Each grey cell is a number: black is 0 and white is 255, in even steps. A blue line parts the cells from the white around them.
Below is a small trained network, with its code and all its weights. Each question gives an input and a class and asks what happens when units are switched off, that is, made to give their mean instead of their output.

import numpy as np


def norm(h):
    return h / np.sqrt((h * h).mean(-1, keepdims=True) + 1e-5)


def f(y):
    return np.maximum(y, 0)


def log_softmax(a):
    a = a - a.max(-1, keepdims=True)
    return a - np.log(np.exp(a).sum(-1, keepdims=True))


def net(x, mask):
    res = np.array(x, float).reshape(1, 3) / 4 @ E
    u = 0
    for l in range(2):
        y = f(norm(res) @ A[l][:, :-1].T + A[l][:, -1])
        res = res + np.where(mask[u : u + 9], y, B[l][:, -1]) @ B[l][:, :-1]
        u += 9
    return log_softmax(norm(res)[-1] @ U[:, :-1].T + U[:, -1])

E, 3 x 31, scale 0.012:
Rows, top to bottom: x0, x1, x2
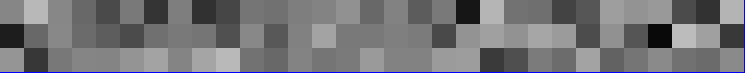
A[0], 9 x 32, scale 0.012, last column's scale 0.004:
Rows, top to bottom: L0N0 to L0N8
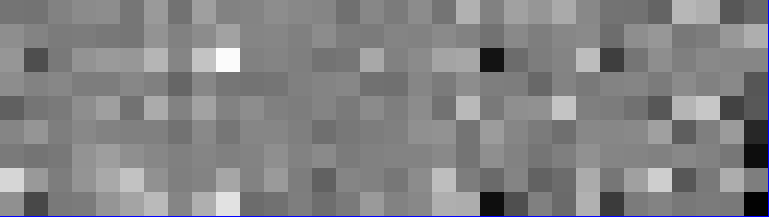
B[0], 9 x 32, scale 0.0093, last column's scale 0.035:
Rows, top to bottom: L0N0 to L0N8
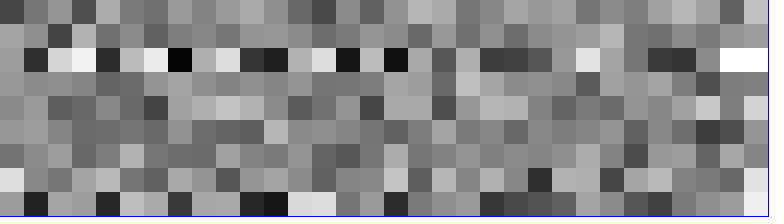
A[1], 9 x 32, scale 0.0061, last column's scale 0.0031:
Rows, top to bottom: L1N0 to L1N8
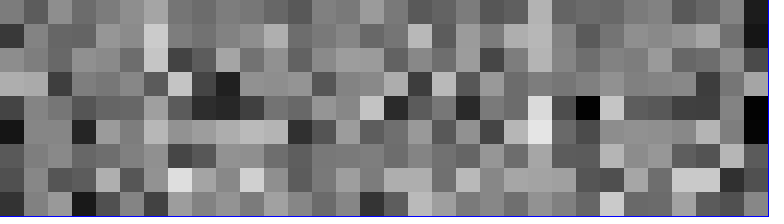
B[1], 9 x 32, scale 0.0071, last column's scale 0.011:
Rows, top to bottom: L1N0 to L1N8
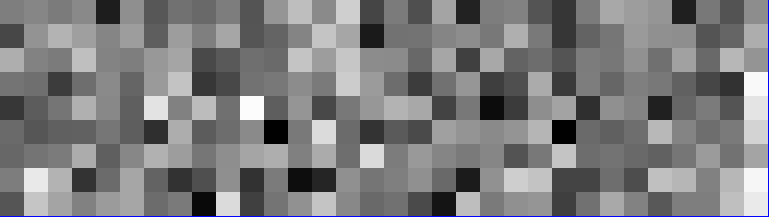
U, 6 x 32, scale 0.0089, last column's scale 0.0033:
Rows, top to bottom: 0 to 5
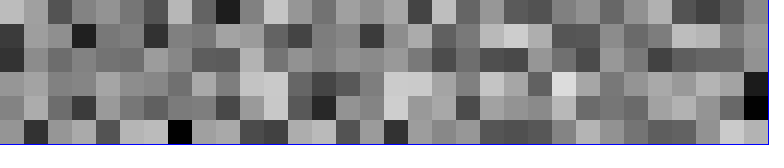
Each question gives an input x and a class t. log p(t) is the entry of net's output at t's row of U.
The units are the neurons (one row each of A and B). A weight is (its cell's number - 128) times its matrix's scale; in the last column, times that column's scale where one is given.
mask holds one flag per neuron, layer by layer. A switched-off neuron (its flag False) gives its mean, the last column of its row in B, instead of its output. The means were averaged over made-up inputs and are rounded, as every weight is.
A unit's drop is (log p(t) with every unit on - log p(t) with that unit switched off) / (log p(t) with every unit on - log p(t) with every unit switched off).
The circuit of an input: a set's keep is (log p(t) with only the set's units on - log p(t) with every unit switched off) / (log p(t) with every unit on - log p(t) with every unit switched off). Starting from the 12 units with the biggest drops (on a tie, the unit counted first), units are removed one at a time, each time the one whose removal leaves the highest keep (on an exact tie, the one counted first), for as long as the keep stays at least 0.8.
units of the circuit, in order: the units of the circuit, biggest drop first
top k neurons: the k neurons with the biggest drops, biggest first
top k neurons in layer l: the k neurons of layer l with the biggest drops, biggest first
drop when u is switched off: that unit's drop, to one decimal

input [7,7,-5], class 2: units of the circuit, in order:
(L0N2, L0N4)
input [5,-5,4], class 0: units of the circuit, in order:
(L0N7, L0N2)
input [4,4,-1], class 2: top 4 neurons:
(L0N2, L0N4, L0N7, L0N8)
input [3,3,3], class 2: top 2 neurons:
(L0N2, L0N4)
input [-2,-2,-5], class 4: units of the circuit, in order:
(L0N2, L0N8)
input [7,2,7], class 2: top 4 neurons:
(L0N2, L0N7, L0N8, L0N4)
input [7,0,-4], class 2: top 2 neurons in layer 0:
(L0N2, L0N7)
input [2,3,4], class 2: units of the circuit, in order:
(L0N2, L0N4, L0N8, L0N7)
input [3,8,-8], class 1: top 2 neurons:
(L0N2, L0N8)
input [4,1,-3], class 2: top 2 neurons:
(L0N2, L0N7)
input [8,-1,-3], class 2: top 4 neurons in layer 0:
(L0N2, L0N7, L0N8, L0N4)
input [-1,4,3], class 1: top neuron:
(L0N4)
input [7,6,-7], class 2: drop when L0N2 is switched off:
0.6
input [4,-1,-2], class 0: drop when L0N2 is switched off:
0.8
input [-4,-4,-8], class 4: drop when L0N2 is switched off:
0.4
